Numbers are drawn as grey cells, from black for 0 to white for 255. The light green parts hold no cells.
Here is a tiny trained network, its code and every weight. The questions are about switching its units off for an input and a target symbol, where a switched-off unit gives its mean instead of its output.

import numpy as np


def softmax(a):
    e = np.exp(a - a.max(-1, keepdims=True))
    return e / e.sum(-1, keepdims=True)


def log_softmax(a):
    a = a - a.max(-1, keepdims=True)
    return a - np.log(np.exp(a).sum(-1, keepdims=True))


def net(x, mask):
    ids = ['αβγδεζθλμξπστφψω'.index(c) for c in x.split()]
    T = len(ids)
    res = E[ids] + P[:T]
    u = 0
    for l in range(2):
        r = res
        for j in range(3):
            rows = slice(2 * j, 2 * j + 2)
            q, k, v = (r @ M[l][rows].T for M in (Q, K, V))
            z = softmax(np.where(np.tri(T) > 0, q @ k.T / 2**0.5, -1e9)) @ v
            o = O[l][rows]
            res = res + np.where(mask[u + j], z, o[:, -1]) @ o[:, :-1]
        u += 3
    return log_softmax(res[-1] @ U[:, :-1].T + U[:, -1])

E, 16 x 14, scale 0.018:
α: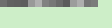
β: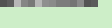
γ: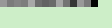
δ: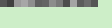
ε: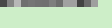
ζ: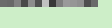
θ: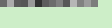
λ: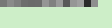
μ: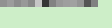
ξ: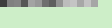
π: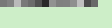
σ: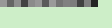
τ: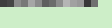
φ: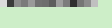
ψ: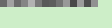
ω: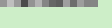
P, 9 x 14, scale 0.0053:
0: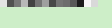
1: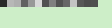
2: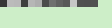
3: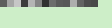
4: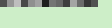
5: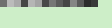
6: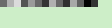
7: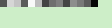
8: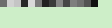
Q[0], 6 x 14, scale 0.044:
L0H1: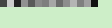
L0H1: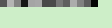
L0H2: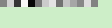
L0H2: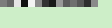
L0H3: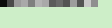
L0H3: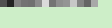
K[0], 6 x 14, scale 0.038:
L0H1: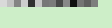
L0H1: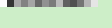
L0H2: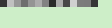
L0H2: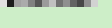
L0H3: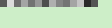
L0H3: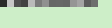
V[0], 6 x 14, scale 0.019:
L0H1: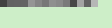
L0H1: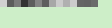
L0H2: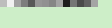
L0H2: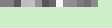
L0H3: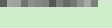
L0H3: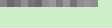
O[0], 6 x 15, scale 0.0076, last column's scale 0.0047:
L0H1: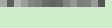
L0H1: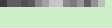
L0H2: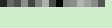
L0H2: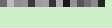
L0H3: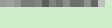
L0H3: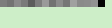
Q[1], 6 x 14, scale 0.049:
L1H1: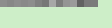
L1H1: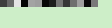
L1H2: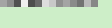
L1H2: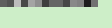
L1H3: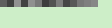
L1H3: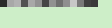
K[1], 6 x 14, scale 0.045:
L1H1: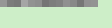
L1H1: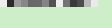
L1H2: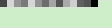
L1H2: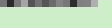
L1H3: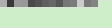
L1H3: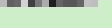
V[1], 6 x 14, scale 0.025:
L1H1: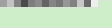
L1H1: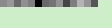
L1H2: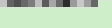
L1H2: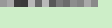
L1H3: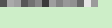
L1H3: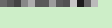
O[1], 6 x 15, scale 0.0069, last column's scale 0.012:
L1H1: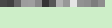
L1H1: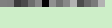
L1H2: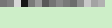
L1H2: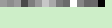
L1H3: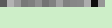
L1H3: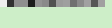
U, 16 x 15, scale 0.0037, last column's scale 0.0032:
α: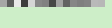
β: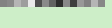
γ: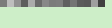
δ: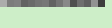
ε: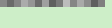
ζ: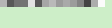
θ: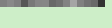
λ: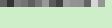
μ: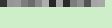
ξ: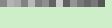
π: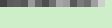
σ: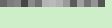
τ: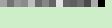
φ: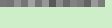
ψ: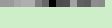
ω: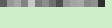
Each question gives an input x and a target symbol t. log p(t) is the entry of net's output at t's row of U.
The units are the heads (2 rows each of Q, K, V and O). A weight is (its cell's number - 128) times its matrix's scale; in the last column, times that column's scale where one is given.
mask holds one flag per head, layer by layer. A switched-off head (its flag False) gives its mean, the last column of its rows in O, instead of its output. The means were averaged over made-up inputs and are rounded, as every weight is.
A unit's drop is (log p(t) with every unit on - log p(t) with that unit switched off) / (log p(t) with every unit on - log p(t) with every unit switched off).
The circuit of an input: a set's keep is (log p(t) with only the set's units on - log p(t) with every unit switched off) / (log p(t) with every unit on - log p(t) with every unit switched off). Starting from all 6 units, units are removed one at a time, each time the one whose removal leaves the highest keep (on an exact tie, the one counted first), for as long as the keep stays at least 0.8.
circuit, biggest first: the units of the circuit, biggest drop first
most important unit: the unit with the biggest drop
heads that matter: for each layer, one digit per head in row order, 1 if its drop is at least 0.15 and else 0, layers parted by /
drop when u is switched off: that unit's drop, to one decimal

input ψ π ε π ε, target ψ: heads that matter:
100 / 000
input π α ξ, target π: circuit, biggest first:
(L1H1 L1H2)
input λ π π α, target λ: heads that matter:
010 / 001
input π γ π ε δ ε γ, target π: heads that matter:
000 / 110
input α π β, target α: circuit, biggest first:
(L1H2)
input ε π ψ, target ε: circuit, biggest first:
(L1H3 L1H2)
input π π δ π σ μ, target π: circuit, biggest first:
(L1H1 L1H2)
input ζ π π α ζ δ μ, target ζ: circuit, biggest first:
(L1H2 L1H3)
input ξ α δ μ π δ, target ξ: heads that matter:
010 / 001
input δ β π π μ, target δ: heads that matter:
000 / 101
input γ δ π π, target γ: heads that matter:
000 / 101
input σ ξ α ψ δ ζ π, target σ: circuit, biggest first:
(L0H1 L1H1)
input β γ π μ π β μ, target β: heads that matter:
000 / 100
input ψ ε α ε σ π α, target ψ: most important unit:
L0H1
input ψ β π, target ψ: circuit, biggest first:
(L0H1 L0H2)
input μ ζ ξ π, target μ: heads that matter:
010 / 000
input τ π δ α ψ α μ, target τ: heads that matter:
010 / 010
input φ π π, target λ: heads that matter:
011 / 001
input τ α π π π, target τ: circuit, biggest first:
(L0H2 L1H2)
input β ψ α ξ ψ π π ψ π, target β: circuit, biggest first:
(L1H1 L1H2)
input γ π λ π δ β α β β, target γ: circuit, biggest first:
(L1H1 L1H3 L0H2)
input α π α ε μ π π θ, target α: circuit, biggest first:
(L1H2)
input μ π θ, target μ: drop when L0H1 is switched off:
0.1
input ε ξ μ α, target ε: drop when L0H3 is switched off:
0.0
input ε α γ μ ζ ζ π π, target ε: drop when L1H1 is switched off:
0.1
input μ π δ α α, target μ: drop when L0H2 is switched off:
0.6
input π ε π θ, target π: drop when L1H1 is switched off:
0.3
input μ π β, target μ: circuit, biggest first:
(L0H2)
